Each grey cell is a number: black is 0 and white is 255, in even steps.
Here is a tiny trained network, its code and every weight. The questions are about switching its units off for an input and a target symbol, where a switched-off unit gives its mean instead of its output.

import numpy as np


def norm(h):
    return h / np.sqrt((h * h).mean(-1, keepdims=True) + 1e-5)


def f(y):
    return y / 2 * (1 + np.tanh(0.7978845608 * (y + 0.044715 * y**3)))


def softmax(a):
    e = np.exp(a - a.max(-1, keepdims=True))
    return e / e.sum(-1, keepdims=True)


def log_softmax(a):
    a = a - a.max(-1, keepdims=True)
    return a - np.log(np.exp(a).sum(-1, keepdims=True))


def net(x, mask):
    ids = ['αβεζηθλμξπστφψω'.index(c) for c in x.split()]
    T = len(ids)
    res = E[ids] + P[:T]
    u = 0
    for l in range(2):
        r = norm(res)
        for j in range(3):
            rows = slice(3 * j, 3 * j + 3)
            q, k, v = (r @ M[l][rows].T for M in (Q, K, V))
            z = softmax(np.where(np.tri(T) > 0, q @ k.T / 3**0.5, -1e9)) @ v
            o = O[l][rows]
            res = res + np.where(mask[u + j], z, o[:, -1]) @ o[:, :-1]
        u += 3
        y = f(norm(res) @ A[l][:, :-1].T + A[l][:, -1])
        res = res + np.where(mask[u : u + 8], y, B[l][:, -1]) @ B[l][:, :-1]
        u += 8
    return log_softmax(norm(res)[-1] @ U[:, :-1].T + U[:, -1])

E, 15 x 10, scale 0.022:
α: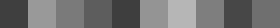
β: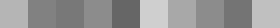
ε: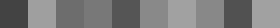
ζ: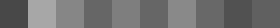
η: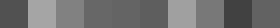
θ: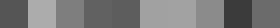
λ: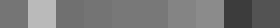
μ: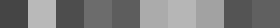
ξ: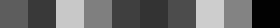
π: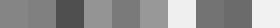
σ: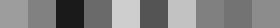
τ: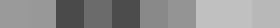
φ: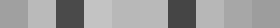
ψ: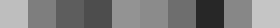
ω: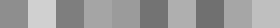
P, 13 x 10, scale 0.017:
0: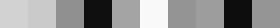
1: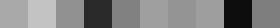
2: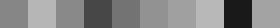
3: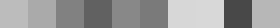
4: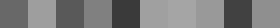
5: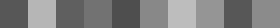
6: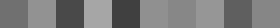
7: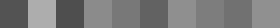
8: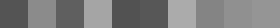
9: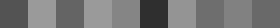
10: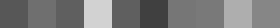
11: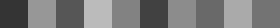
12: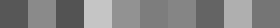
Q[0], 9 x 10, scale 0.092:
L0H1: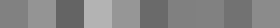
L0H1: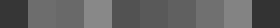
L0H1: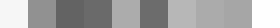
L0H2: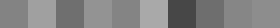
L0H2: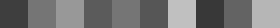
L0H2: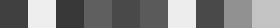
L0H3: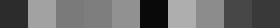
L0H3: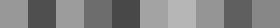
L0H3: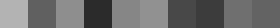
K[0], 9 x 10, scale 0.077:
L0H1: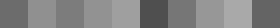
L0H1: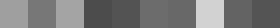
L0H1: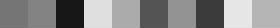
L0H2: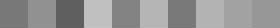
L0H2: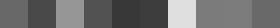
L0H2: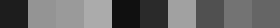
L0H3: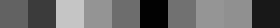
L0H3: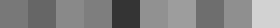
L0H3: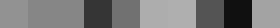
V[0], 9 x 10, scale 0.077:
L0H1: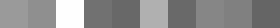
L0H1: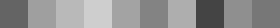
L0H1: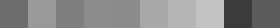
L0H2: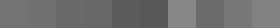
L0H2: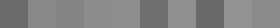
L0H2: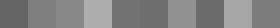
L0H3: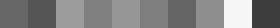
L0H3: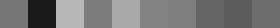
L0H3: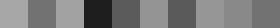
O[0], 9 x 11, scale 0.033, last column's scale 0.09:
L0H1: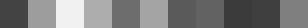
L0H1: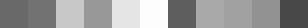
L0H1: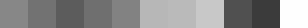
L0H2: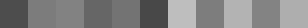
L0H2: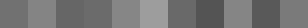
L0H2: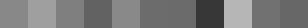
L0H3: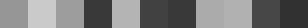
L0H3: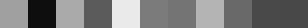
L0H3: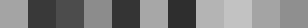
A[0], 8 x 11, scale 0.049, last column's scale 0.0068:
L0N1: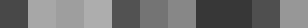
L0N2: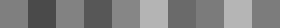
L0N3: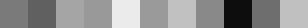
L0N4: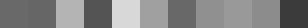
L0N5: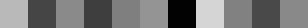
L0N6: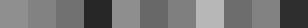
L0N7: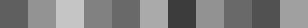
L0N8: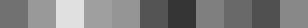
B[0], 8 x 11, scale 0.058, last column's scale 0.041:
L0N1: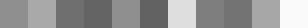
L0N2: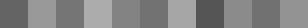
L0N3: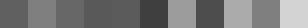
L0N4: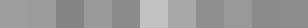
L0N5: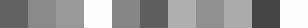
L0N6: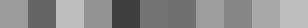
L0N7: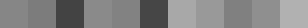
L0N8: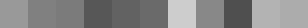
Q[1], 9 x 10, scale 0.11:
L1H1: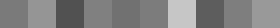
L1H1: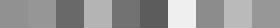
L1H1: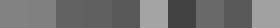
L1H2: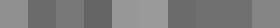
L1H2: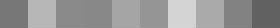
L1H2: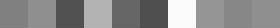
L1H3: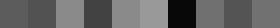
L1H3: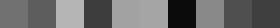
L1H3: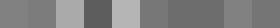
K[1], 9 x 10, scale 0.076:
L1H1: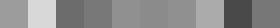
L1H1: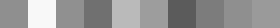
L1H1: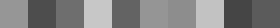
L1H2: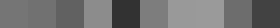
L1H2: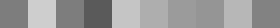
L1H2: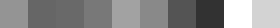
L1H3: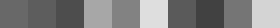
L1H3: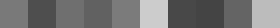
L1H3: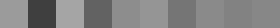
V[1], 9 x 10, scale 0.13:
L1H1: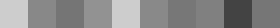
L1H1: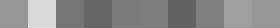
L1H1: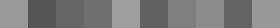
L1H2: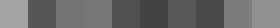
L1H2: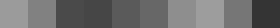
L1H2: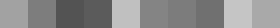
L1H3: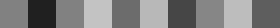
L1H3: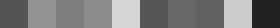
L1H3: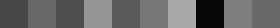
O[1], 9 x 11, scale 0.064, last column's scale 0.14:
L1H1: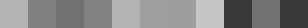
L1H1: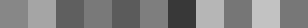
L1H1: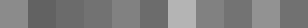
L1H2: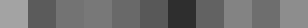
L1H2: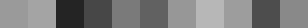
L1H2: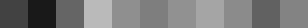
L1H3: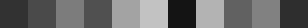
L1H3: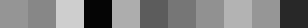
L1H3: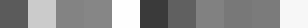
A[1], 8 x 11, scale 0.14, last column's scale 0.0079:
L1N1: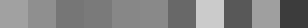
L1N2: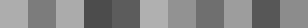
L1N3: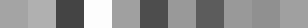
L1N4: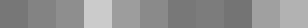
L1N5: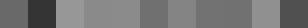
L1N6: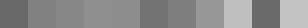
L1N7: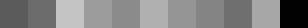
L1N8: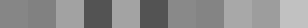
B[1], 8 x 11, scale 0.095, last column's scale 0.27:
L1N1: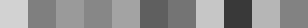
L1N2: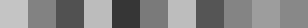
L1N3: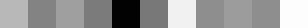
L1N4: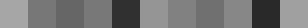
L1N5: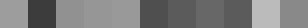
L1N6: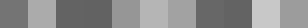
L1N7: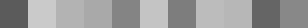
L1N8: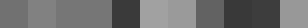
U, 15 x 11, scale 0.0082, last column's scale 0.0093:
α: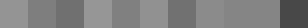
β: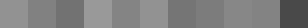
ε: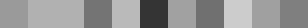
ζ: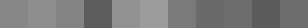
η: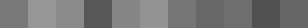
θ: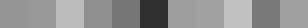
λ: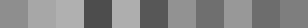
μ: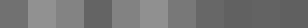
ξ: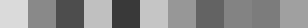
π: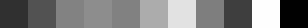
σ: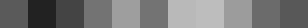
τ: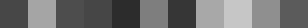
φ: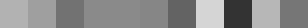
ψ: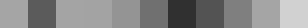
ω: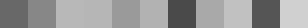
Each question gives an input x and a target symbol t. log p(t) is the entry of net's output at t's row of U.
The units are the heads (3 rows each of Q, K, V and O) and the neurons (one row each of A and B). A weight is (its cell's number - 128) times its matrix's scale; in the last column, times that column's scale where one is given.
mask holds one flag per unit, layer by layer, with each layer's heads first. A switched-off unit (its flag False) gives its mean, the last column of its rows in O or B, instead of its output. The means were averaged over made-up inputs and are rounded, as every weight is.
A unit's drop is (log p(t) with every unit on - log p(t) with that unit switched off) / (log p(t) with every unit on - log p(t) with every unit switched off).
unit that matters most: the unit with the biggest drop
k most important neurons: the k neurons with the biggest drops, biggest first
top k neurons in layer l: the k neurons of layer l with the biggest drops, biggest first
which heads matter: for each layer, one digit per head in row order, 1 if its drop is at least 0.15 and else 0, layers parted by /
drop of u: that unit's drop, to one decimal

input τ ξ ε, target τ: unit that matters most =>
L0H3
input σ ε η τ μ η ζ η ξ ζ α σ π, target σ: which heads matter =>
101 / 011
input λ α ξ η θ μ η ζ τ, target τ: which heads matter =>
001 / 101
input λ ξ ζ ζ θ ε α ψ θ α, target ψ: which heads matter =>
101 / 011
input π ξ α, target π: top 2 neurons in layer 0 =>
[L0N5 L0N1]
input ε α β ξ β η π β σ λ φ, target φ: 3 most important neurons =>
[L0N5 L1N1 L1N3]
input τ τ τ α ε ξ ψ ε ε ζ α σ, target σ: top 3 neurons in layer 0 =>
[L0N5 L0N1 L0N3]
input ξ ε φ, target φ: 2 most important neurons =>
[L0N5 L1N3]
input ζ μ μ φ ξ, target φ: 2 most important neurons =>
[L0N5 L0N1]
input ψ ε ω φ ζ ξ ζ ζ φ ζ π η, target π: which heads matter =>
111 / 011
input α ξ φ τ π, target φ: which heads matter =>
011 / 101
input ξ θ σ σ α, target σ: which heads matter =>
101 / 111
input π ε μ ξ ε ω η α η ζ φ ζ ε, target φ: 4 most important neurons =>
[L0N5 L1N3 L1N1 L0N3]
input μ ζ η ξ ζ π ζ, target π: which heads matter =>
101 / 001
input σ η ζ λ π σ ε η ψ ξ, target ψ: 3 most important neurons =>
[L1N3 L1N5 L0N5]
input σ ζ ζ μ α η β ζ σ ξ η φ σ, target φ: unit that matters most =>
L1H1
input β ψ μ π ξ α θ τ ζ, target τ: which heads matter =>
001 / 111
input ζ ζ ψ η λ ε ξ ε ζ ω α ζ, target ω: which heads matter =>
101 / 011
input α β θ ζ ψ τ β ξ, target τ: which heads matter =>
101 / 101
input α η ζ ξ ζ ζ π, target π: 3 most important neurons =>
[L0N5 L1N3 L1N4]
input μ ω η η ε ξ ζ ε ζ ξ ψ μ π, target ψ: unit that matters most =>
L0H1
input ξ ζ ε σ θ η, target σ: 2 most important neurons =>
[L1N3 L0N5]
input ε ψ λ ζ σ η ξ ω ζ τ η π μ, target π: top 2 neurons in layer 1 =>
[L1N6 L1N3]
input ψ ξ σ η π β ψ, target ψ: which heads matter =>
101 / 001
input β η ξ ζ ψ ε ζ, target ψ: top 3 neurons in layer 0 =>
[L0N5 L0N3 L0N1]
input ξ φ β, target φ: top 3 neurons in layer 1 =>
[L1N3 L1N1 L1N4]
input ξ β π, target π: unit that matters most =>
L0H3
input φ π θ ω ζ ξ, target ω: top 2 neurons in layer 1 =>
[L1N7 L1N3]
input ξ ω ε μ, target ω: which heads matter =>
001 / 001
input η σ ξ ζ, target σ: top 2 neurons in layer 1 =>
[L1N3 L1N4]
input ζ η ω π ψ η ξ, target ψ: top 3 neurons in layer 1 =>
[L1N3 L1N5 L1N4]
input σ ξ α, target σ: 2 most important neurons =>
[L0N5 L1N3]
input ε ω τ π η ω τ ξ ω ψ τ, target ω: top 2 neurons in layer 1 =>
[L1N3 L1N7]
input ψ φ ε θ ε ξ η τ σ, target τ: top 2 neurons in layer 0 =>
[L0N5 L0N1]
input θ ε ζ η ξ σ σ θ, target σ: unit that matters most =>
L0H1
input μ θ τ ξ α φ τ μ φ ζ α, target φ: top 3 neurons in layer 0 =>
[L0N5 L0N3 L0N6]
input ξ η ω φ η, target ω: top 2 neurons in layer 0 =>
[L0N5 L0N3]
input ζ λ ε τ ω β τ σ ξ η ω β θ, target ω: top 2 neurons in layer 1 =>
[L1N7 L1N3]
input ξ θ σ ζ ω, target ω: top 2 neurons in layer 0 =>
[L0N5 L0N1]
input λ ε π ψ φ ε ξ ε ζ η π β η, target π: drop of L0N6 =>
0.2
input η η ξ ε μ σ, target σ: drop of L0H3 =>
0.8
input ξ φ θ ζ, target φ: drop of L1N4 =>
0.1
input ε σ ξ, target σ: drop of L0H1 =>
1.0
